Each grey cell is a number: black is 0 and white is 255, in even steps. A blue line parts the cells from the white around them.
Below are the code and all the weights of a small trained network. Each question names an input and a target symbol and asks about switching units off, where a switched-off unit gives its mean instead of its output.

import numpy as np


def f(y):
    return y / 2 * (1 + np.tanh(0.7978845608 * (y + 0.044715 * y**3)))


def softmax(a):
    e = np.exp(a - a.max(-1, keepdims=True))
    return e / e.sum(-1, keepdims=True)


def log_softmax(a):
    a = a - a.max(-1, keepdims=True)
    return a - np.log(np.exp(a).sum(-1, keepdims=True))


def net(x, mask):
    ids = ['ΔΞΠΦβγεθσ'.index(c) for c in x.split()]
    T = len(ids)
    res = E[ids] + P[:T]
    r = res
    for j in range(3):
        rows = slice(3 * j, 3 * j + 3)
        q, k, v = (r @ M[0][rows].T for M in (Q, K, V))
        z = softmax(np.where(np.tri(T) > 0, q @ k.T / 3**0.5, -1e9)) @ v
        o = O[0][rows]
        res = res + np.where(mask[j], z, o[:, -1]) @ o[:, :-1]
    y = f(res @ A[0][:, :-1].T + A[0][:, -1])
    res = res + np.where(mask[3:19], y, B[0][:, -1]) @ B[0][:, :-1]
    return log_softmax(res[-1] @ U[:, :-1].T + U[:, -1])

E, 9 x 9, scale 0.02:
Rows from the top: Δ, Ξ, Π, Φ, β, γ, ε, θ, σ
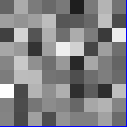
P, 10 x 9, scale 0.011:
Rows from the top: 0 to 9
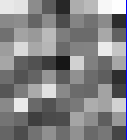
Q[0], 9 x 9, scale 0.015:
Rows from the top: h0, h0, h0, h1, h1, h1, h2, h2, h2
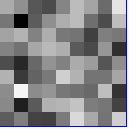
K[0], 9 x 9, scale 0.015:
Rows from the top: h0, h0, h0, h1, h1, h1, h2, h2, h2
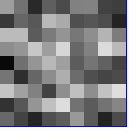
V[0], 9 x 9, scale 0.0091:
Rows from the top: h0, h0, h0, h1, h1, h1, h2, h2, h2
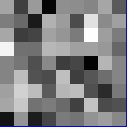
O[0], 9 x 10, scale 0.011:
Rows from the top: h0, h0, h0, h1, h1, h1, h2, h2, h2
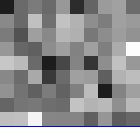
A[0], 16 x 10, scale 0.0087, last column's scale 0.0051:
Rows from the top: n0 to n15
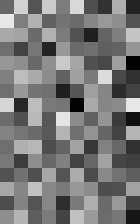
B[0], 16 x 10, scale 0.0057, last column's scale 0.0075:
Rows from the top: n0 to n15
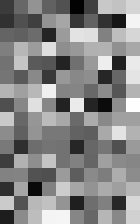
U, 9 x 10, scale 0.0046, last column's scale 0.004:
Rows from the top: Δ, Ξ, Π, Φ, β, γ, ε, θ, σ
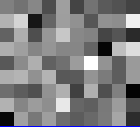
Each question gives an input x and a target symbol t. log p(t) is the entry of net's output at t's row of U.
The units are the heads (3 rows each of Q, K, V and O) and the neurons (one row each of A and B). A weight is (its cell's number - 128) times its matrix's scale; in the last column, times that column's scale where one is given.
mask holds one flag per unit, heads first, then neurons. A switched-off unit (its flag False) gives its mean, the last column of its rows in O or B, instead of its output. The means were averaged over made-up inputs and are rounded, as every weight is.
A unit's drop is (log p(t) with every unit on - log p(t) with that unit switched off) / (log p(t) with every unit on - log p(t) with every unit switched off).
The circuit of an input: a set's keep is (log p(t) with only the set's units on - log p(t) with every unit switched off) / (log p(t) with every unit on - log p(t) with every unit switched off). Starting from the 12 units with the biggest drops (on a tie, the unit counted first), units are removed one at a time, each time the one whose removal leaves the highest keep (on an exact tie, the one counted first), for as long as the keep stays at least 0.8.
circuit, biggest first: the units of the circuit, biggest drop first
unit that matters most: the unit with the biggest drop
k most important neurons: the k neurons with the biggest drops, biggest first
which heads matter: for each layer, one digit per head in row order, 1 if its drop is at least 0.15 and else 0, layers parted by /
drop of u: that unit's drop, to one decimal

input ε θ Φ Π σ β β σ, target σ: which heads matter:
100
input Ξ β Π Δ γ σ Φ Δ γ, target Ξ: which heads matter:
011
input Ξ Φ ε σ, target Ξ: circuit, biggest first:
h1, h2
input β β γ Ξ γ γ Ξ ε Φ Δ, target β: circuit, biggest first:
h2, h1
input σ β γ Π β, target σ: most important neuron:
n11
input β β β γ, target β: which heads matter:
011
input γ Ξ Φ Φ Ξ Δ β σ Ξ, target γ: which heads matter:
100
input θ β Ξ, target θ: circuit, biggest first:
h0, h2
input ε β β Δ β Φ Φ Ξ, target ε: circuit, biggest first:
h2, n14
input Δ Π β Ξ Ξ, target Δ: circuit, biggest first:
h2, h1, n10, n1
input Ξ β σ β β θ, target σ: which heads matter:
101
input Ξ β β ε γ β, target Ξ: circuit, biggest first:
h1, h2
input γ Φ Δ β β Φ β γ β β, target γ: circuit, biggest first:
h0, n6, h1
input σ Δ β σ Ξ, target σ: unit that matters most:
h0
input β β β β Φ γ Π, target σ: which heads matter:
010
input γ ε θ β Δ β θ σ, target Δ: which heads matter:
011
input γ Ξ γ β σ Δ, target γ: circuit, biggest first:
h0, n6, n14
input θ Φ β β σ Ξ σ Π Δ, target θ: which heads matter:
101
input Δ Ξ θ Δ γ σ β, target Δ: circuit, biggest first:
h2, h1, n10, n5
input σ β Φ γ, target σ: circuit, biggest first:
h0
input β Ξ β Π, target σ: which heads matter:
000
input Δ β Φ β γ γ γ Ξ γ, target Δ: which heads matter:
011
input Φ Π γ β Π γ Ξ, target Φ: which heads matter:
001
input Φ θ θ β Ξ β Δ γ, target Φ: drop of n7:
0.3
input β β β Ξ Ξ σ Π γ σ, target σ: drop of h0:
0.8
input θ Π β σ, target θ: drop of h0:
0.3
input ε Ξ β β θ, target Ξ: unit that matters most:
h1
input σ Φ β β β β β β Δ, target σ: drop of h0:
0.9
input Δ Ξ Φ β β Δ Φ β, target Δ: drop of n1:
0.2
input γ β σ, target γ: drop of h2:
0.1
